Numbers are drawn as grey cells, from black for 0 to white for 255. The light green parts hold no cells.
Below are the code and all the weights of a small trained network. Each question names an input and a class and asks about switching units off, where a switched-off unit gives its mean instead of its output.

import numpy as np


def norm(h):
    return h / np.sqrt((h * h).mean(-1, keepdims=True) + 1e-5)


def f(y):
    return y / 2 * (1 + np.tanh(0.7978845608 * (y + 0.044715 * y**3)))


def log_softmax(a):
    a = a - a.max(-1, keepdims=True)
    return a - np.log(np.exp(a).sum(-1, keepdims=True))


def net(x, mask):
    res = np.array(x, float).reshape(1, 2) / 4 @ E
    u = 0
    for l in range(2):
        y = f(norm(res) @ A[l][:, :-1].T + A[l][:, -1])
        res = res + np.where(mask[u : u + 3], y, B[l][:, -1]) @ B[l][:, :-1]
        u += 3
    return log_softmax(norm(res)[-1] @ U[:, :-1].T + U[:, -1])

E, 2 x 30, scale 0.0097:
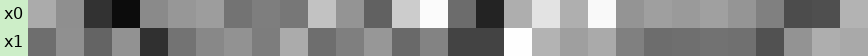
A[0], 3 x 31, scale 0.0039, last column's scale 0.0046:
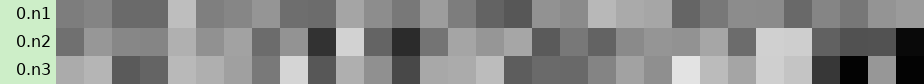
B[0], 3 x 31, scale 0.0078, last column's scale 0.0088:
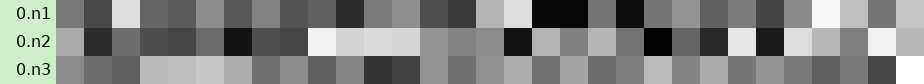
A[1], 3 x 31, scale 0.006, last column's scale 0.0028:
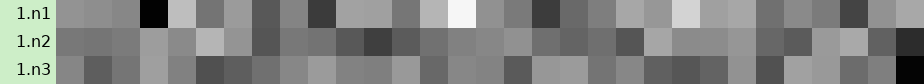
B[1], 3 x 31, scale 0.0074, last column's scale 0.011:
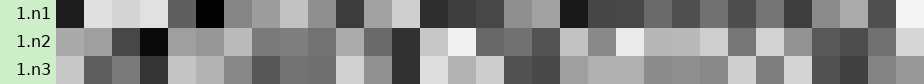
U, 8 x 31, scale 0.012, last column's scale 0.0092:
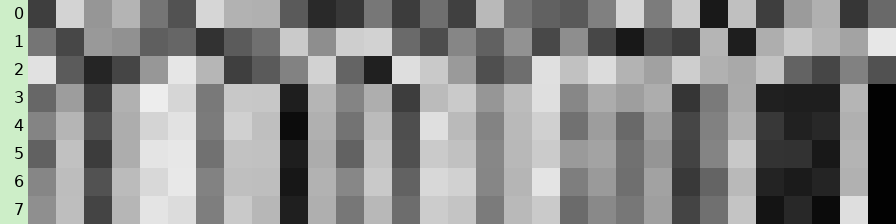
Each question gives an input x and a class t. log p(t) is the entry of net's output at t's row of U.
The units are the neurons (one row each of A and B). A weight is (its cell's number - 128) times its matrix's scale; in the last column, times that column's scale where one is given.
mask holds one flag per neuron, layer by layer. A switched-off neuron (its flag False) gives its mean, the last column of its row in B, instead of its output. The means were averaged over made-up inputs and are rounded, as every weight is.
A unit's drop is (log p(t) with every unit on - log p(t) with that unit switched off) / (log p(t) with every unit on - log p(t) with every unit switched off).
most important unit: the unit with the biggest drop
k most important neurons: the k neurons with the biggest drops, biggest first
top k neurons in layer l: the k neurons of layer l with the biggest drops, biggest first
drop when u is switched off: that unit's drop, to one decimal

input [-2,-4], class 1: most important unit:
1.n2
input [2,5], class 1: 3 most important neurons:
[0.n3, 1.n2, 0.n1]
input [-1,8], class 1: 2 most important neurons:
[1.n2, 0.n3]
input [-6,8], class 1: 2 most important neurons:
[0.n3, 1.n2]
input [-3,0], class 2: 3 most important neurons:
[1.n1, 1.n2, 0.n1]
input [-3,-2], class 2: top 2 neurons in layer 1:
[1.n1, 1.n2]
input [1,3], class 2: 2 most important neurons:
[1.n1, 0.n1]
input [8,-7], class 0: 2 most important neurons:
[1.n1, 0.n3]
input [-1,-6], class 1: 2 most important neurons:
[0.n2, 1.n2]
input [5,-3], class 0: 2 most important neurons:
[1.n1, 0.n3]
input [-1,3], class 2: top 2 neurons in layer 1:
[1.n1, 1.n3]
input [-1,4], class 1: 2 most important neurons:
[0.n3, 1.n2]
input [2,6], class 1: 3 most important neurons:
[0.n3, 1.n2, 0.n1]
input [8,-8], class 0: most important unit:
1.n1
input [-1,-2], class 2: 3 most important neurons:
[1.n3, 1.n1, 0.n1]
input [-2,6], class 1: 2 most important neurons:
[0.n3, 1.n2]
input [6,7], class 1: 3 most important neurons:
[0.n3, 1.n2, 0.n1]
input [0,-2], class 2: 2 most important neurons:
[1.n3, 1.n1]
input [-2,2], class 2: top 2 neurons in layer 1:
[1.n1, 1.n3]
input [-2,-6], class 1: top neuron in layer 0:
[0.n2]
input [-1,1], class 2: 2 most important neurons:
[1.n1, 1.n3]
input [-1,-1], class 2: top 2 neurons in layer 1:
[1.n3, 1.n1]
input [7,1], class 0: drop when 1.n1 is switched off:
0.4
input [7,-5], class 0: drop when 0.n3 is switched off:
0.3
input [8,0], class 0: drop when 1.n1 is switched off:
0.5
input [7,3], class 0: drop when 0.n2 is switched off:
0.0
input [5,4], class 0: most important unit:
0.n2
